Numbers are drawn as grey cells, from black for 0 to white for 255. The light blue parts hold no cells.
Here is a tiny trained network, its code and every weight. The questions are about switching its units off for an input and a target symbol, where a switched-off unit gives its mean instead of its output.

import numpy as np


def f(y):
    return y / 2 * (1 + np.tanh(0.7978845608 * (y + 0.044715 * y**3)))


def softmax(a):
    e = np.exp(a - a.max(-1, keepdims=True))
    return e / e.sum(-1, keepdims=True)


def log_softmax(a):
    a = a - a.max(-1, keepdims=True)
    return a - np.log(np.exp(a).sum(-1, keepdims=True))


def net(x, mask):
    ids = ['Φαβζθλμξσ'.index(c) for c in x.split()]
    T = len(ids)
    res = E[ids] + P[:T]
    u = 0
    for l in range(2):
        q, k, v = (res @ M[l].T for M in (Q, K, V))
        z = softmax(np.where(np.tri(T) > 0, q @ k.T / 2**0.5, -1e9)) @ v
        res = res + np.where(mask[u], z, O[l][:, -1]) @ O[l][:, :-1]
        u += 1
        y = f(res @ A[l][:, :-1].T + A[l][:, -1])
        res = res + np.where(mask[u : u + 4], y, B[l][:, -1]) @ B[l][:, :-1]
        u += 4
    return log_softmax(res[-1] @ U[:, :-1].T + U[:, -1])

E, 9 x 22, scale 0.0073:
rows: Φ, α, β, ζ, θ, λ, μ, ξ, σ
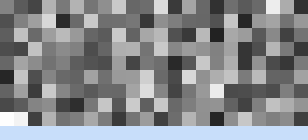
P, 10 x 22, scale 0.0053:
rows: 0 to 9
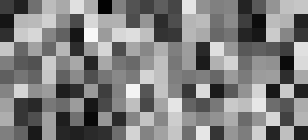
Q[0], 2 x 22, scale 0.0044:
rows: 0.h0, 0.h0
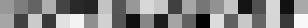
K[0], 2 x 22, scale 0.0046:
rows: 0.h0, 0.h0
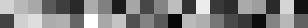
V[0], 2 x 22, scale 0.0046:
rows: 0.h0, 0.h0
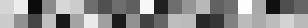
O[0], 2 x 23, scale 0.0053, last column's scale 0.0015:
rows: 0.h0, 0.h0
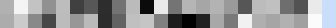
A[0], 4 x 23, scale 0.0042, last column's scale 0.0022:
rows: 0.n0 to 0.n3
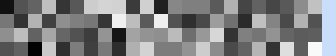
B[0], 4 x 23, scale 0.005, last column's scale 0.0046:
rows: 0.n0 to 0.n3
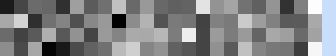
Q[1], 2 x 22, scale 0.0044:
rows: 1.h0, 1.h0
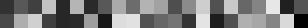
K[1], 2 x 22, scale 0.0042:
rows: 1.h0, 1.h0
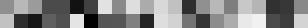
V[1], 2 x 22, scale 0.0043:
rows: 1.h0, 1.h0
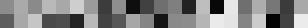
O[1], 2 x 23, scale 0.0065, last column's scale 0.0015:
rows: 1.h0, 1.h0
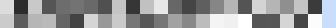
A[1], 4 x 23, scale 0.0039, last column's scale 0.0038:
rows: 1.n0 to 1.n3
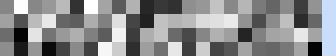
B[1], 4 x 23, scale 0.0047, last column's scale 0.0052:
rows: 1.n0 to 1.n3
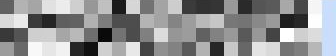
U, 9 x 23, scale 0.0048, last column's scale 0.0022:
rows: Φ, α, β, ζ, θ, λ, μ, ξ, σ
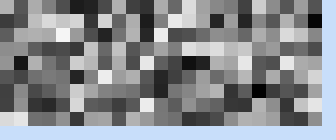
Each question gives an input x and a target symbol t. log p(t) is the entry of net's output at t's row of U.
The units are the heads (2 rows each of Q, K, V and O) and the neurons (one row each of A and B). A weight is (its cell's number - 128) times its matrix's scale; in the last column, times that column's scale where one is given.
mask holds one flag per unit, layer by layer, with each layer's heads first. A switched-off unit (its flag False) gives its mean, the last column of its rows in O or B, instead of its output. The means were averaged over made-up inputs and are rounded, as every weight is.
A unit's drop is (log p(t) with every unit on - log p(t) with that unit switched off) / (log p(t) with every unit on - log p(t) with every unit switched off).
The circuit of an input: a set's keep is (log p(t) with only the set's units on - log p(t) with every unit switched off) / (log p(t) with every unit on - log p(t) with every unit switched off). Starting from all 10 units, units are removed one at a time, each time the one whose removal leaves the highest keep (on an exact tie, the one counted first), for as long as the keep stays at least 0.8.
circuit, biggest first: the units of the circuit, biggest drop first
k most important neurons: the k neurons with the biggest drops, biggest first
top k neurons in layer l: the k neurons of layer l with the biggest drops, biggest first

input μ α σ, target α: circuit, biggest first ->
(1.n0, 1.h0, 0.n3)
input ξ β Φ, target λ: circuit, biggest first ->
(0.h0, 0.n0, 1.n3)
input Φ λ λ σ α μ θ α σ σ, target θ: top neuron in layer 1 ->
(1.n1)
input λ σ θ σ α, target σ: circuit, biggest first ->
(0.h0, 0.n1, 1.n2)
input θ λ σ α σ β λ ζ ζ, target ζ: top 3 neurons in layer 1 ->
(1.n0, 1.n1, 1.n3)
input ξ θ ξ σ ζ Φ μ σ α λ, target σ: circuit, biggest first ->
(0.h0, 1.n2)
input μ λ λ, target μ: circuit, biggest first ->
(1.h0, 0.n3, 0.h0, 1.n3)
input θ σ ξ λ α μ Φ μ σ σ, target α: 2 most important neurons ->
(1.n0, 1.n1)
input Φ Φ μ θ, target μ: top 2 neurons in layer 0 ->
(0.n3, 0.n0)
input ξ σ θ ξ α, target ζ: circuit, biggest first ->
(1.h0, 0.n3, 1.n1, 1.n0)
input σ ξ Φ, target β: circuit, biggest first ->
(0.h0, 1.h0, 0.n3)
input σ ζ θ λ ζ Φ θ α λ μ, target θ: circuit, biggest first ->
(0.h0, 0.n3)
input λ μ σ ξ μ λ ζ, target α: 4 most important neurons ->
(0.n2, 1.n0, 0.n0, 1.n1)
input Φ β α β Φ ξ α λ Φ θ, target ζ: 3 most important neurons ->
(1.n1, 0.n2, 1.n3)
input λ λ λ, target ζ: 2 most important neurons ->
(1.n1, 0.n0)
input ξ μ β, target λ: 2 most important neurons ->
(0.n0, 1.n3)
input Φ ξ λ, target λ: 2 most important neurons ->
(0.n0, 1.n3)
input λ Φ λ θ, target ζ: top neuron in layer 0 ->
(0.n0)
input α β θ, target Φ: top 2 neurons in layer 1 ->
(1.n3, 1.n2)
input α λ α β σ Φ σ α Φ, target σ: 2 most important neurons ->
(0.n1, 1.n2)
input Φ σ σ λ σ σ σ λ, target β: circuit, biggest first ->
(0.h0)
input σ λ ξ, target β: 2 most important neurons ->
(0.n3, 1.n1)
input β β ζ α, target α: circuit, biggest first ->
(0.h0, 1.n3)
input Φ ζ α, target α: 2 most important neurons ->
(1.n3, 1.n2)
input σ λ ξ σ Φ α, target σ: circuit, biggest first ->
(0.h0, 0.n1)
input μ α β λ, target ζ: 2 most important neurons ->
(0.n0, 1.n1)
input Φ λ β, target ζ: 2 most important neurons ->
(0.n0, 0.n3)
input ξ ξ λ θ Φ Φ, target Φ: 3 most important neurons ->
(0.n0, 1.n3, 1.n2)
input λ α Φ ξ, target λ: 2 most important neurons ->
(0.n0, 1.n3)
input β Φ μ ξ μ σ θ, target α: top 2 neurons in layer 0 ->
(0.n3, 0.n2)
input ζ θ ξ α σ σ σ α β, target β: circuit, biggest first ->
(0.h0)
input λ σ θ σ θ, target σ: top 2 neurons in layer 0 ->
(0.n1, 0.n0)
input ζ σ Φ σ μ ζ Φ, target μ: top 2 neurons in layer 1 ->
(1.n3, 1.n2)
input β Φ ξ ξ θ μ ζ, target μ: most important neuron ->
(0.n3)
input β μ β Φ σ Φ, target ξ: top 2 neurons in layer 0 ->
(0.n1, 0.n2)
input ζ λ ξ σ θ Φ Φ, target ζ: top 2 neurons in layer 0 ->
(0.n1, 0.n2)
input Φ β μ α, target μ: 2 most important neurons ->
(0.n3, 0.n0)
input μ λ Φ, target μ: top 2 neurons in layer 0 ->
(0.n3, 0.n0)
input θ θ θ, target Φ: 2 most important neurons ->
(1.n3, 1.n2)
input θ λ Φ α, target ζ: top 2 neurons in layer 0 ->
(0.n0, 0.n3)
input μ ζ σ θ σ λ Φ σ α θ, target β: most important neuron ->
(1.n1)
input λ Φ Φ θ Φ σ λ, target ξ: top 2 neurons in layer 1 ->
(1.n3, 1.n0)
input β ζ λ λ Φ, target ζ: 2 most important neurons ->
(1.n1, 0.n0)
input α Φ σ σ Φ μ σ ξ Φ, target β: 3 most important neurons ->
(1.n1, 0.n3, 1.n0)
